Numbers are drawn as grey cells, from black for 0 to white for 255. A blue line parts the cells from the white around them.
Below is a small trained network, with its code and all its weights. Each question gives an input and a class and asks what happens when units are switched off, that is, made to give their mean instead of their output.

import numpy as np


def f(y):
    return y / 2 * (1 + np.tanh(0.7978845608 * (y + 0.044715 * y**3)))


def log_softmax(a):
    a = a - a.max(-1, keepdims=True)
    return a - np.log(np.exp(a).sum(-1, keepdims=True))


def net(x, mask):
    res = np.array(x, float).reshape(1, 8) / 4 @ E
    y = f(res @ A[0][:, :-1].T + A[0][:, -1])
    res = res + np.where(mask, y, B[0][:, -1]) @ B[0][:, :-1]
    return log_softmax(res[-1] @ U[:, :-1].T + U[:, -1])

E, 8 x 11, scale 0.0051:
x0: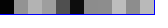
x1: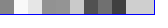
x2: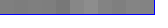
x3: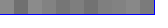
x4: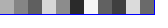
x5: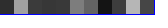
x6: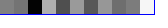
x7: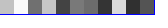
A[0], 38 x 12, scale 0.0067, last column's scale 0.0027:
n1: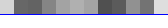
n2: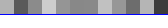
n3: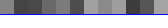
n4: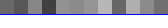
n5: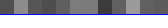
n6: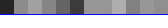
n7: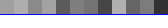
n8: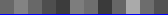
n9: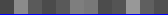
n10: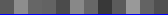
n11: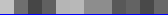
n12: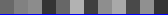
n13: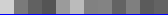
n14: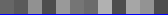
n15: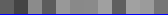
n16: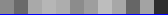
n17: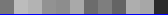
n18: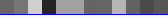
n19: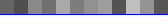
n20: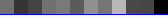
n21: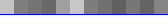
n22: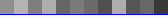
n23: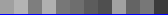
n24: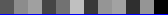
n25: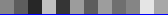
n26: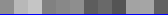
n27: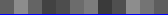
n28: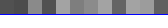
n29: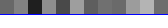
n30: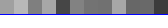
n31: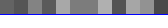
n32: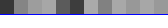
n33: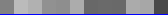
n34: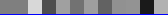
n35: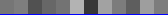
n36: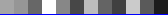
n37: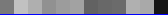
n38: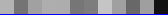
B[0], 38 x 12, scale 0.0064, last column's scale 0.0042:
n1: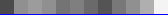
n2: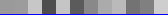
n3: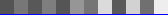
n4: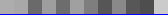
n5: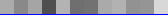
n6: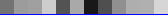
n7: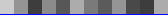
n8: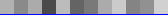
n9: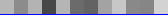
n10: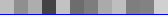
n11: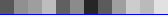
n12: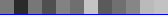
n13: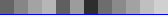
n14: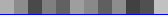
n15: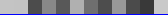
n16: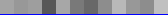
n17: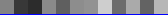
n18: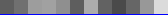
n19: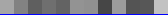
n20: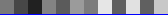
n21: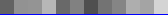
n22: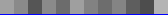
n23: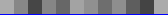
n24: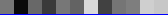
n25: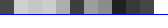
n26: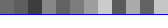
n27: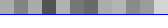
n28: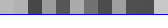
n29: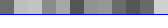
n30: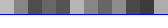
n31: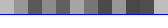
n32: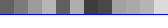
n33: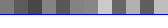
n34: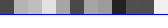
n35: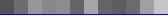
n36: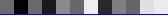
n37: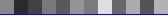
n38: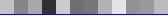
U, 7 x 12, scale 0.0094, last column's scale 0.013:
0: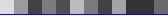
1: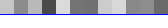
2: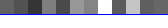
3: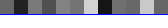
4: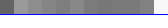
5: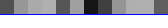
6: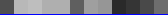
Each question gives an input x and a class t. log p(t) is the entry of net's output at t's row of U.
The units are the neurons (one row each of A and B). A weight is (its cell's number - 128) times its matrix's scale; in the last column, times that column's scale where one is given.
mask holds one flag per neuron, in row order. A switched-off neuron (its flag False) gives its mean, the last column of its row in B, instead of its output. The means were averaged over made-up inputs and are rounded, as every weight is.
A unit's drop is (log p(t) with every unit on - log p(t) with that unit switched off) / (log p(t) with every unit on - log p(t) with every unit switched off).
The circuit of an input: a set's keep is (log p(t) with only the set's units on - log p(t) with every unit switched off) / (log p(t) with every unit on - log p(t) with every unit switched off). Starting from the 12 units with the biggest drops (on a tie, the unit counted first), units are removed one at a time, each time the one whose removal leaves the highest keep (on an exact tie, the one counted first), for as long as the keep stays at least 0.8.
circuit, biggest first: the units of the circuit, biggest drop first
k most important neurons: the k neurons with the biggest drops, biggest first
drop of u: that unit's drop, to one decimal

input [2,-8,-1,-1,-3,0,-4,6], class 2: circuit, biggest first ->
(n20, n3)
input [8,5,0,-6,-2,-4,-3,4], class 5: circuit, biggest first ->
(n6)
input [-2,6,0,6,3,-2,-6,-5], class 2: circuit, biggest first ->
(n26, n17)
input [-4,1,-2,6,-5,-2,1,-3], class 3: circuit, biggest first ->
(n24, n12, n35)
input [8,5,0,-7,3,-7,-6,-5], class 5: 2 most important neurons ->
(n6, n32)
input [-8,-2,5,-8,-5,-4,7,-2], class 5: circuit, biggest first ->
(n11, n13)
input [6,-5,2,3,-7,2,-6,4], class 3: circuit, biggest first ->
(n24, n12)
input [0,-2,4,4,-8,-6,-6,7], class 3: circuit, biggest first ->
(n24, n12)
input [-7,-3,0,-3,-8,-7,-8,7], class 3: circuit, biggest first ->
(n24, n18)
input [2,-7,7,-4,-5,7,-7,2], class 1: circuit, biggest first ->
(n9, n5)
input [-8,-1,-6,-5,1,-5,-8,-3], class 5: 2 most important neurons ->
(n11, n13)
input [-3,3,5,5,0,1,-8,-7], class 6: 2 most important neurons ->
(n34, n18)
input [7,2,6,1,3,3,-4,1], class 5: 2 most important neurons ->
(n6, n32)
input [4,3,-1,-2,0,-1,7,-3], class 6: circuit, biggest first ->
(n25)
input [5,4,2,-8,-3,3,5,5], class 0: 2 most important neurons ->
(n7, n30)
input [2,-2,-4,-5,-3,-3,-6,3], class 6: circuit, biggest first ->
(n34, n18)
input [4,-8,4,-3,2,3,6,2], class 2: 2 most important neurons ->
(n20, n3)
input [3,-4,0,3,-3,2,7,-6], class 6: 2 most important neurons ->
(n25, n29)
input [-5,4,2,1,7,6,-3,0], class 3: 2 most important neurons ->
(n36, n1)
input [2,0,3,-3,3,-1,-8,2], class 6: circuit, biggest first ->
(n34)
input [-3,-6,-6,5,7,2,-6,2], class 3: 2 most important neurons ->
(n36, n25)
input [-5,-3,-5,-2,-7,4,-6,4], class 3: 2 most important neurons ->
(n24, n12)
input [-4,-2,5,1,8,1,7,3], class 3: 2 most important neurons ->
(n36, n34)
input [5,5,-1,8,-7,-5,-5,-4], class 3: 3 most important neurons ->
(n24, n12, n18)
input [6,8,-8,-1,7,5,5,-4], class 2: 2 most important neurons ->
(n37, n17)
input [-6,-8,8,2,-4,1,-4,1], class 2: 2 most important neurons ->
(n20, n3)
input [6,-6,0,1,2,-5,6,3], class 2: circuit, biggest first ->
(n3)
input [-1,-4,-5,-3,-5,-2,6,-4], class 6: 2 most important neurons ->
(n25, n36)
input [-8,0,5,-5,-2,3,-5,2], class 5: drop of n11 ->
0.1
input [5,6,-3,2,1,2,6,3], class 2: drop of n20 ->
-0.1
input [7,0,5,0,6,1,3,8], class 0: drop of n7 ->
0.3
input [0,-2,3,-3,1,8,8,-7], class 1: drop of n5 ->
0.2
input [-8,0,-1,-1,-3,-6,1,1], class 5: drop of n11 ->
0.2
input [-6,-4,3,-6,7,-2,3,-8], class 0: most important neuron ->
(n15)
